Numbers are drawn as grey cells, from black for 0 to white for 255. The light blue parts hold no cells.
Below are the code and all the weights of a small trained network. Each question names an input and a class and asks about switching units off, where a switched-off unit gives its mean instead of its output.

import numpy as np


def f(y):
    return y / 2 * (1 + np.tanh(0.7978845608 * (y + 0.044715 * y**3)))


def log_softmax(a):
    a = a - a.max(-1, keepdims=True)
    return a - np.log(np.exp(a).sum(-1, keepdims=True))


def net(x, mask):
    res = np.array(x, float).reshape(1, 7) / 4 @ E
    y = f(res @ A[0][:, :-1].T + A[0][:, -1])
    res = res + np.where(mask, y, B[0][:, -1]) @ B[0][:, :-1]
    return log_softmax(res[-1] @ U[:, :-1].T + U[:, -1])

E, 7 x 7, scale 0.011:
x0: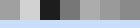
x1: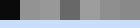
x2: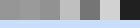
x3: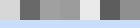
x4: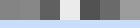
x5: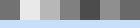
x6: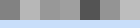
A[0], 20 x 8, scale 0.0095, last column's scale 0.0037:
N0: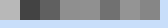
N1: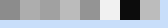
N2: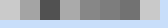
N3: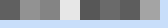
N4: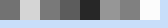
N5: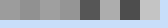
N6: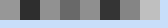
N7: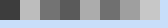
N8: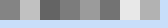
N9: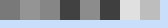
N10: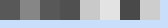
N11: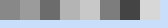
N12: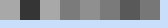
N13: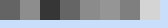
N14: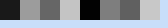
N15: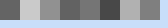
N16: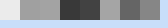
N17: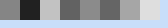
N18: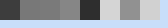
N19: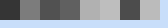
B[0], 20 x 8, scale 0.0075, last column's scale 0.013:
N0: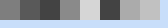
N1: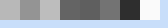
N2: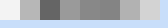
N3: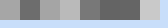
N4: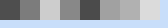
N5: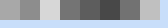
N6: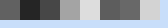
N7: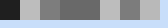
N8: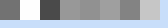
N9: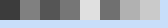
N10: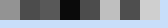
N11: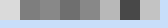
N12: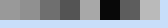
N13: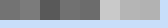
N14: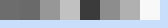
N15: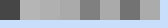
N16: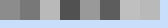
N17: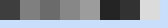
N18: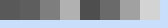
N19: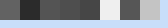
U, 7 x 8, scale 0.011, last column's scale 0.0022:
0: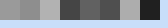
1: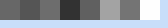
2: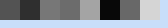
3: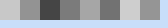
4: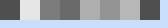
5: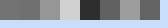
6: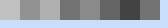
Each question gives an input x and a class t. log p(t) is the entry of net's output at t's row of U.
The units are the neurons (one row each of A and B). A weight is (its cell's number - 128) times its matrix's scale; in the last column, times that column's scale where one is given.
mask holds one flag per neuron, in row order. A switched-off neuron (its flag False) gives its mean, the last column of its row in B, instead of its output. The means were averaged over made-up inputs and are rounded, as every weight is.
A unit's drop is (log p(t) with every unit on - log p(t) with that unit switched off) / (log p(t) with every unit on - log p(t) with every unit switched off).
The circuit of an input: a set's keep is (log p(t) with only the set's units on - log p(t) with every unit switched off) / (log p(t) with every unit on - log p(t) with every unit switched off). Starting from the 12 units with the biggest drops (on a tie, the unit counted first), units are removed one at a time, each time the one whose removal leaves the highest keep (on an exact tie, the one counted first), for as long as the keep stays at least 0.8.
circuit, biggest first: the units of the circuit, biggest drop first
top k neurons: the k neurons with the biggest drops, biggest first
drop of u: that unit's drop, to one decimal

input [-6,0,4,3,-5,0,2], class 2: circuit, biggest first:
N17
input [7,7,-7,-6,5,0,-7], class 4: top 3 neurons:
N8, N7, N9
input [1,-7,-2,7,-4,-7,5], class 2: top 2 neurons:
N17, N6
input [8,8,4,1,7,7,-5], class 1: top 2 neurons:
N10, N19
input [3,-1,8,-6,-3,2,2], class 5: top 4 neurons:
N14, N18, N4, N5
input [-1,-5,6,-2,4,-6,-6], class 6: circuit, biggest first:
N11, N1
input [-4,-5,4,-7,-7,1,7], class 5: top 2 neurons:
N18, N14
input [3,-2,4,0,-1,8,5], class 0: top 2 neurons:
N16, N1
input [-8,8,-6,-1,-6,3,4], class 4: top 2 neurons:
N7, N15
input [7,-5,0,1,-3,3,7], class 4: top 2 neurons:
N8, N4
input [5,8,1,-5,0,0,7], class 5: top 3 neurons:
N14, N18, N4
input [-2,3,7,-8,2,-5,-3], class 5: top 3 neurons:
N14, N18, N3
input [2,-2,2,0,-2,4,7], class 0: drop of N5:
0.3
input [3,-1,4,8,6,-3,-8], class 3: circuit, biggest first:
N2
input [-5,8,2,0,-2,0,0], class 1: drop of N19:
0.2
